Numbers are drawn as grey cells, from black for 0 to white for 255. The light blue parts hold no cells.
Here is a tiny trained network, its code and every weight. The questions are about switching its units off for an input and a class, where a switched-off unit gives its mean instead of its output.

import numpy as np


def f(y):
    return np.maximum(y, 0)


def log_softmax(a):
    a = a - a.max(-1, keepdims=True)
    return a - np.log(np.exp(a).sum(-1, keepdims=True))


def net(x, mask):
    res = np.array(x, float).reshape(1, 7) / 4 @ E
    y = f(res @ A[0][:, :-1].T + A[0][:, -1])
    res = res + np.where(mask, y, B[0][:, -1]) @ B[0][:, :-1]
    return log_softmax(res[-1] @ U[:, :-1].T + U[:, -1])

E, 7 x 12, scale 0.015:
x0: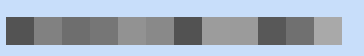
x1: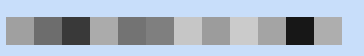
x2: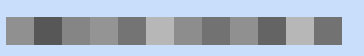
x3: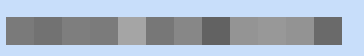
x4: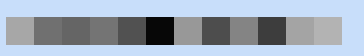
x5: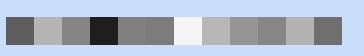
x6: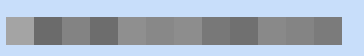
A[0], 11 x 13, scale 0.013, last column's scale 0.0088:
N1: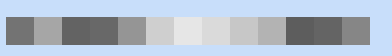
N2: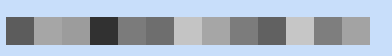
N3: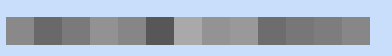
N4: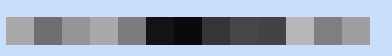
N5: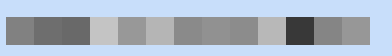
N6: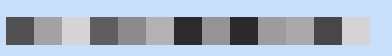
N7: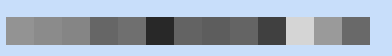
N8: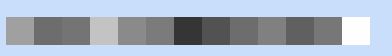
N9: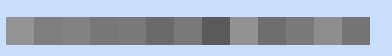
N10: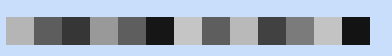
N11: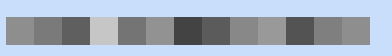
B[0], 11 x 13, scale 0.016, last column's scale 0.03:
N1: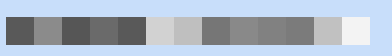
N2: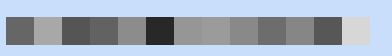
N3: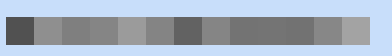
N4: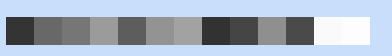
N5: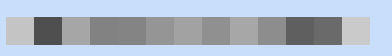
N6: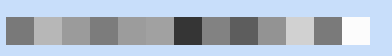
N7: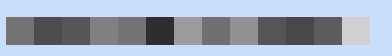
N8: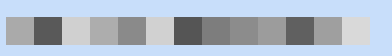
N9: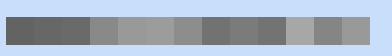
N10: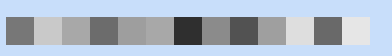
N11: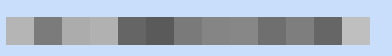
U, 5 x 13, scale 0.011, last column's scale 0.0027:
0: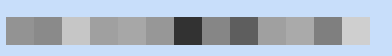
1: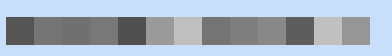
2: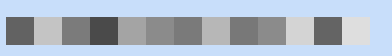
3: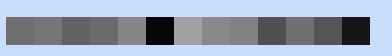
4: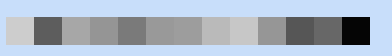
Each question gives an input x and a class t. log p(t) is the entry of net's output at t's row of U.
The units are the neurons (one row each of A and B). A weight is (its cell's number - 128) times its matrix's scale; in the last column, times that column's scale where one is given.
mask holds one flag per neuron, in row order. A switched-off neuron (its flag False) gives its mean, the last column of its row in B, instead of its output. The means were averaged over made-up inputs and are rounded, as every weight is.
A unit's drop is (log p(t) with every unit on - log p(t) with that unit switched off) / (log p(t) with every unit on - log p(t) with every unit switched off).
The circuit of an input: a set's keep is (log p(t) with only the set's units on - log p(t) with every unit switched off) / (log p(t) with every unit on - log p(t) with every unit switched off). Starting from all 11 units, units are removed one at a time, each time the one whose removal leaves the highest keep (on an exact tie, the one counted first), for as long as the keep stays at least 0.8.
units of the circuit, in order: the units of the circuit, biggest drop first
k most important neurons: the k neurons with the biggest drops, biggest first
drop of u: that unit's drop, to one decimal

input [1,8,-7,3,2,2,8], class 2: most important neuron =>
(N10)
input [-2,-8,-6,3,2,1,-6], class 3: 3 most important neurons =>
(N7 N1 N2)
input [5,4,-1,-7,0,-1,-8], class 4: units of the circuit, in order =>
(N6 N4)
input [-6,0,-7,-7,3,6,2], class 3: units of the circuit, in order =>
(N6 N2)
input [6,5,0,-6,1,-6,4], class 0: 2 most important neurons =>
(N10 N7)
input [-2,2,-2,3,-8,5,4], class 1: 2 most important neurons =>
(N1 N10)
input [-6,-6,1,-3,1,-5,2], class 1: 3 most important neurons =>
(N4 N10 N7)
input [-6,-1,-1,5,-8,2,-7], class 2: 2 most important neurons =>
(N4 N6)
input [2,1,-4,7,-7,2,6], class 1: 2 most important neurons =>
(N1 N10)
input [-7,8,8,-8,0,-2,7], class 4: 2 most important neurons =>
(N6 N5)
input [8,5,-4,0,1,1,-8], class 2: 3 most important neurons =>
(N4 N8 N10)
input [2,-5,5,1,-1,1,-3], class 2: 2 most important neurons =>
(N8 N6)
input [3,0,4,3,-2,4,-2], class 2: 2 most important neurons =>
(N4 N7)
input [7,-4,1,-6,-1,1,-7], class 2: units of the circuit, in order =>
(N8)
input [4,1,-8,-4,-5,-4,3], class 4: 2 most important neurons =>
(N10 N5)
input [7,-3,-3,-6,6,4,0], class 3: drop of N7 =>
0.0
